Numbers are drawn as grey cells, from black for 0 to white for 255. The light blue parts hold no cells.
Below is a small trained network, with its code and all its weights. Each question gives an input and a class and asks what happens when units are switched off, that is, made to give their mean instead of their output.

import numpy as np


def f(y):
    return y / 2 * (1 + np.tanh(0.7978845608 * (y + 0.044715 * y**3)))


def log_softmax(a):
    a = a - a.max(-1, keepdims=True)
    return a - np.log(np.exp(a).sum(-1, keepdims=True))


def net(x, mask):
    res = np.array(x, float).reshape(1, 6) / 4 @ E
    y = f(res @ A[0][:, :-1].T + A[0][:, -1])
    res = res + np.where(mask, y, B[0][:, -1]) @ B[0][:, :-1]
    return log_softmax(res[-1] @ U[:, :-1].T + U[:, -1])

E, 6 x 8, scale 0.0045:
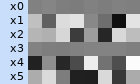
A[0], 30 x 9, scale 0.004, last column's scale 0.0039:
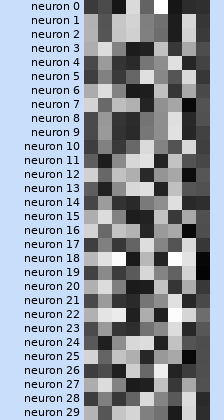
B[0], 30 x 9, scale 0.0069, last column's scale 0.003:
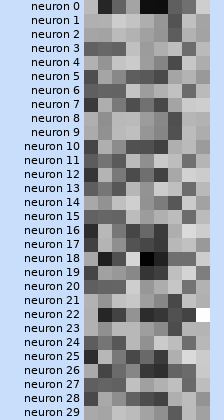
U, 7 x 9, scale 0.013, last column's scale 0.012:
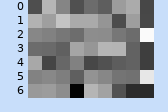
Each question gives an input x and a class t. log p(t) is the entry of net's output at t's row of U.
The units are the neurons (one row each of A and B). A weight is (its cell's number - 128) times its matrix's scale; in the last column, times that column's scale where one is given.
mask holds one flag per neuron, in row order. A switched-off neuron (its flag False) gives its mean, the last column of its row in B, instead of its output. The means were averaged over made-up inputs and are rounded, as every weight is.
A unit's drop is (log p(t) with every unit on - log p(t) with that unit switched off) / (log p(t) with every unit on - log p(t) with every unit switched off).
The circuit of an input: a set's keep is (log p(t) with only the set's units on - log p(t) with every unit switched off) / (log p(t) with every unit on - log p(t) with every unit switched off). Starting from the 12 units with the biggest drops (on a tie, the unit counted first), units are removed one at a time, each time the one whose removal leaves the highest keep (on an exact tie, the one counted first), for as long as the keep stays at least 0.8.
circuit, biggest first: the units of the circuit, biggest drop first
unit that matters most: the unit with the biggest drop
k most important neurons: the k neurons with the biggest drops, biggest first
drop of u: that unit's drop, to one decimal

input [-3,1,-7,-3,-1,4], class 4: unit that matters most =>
neuron 0
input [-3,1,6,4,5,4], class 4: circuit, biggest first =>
(neuron 22; neuron 18)
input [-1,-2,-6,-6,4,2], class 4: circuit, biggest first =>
(neuron 0; neuron 26)
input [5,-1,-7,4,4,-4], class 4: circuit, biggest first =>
(neuron 0; neuron 26)
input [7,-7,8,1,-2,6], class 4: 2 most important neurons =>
(neuron 22; neuron 18)
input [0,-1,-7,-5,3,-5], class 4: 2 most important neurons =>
(neuron 0; neuron 26)
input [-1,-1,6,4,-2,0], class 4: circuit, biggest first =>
(neuron 22; neuron 18)
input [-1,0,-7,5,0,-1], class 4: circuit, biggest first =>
(neuron 0; neuron 26)
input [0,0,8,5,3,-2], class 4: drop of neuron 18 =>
0.2
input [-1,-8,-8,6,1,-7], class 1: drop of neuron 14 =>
0.1
